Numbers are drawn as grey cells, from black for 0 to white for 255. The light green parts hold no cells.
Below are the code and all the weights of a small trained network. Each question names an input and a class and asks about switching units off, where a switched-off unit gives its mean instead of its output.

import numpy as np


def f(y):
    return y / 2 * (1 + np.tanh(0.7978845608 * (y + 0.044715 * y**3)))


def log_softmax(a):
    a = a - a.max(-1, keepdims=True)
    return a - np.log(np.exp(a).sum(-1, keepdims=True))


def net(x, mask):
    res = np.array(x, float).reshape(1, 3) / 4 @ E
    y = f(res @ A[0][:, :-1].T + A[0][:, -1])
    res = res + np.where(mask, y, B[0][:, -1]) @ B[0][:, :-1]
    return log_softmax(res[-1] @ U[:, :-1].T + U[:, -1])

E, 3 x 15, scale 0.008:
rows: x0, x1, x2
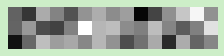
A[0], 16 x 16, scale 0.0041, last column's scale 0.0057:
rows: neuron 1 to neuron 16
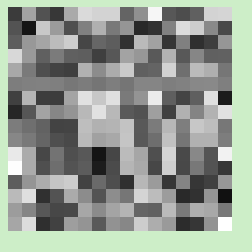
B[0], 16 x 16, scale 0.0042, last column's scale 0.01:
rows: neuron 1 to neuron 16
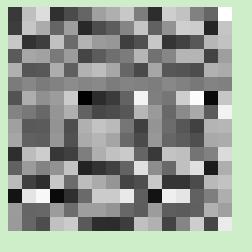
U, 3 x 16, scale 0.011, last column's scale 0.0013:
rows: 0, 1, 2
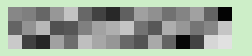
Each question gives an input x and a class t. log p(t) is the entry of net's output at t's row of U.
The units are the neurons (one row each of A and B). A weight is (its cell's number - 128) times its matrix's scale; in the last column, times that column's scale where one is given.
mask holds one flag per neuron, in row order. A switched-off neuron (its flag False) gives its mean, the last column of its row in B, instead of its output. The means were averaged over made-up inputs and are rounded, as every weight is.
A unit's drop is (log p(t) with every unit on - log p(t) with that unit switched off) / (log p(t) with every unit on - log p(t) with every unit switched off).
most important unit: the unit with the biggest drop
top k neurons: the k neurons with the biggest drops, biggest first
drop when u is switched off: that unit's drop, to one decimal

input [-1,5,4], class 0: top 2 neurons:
neuron 7; neuron 11
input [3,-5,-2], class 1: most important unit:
neuron 16
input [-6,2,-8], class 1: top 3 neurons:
neuron 14; neuron 11; neuron 8
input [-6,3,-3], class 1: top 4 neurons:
neuron 14; neuron 11; neuron 8; neuron 1
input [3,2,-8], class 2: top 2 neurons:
neuron 1; neuron 5
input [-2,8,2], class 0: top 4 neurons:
neuron 7; neuron 16; neuron 11; neuron 8
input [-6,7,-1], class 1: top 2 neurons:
neuron 14; neuron 1
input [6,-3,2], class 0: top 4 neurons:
neuron 1; neuron 11; neuron 14; neuron 2
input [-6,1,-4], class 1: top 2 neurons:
neuron 14; neuron 11
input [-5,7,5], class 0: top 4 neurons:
neuron 7; neuron 16; neuron 11; neuron 8
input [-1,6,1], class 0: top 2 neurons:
neuron 7; neuron 11
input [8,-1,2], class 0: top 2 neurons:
neuron 1; neuron 11
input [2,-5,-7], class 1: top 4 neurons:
neuron 11; neuron 16; neuron 8; neuron 7
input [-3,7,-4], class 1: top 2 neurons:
neuron 14; neuron 1
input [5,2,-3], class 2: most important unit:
neuron 1
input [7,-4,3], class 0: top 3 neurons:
neuron 1; neuron 11; neuron 14
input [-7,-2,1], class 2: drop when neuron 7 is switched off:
0.3
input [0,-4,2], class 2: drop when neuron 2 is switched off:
0.1
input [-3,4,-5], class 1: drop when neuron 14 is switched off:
0.5
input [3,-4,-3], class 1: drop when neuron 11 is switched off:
0.2
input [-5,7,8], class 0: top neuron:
neuron 7
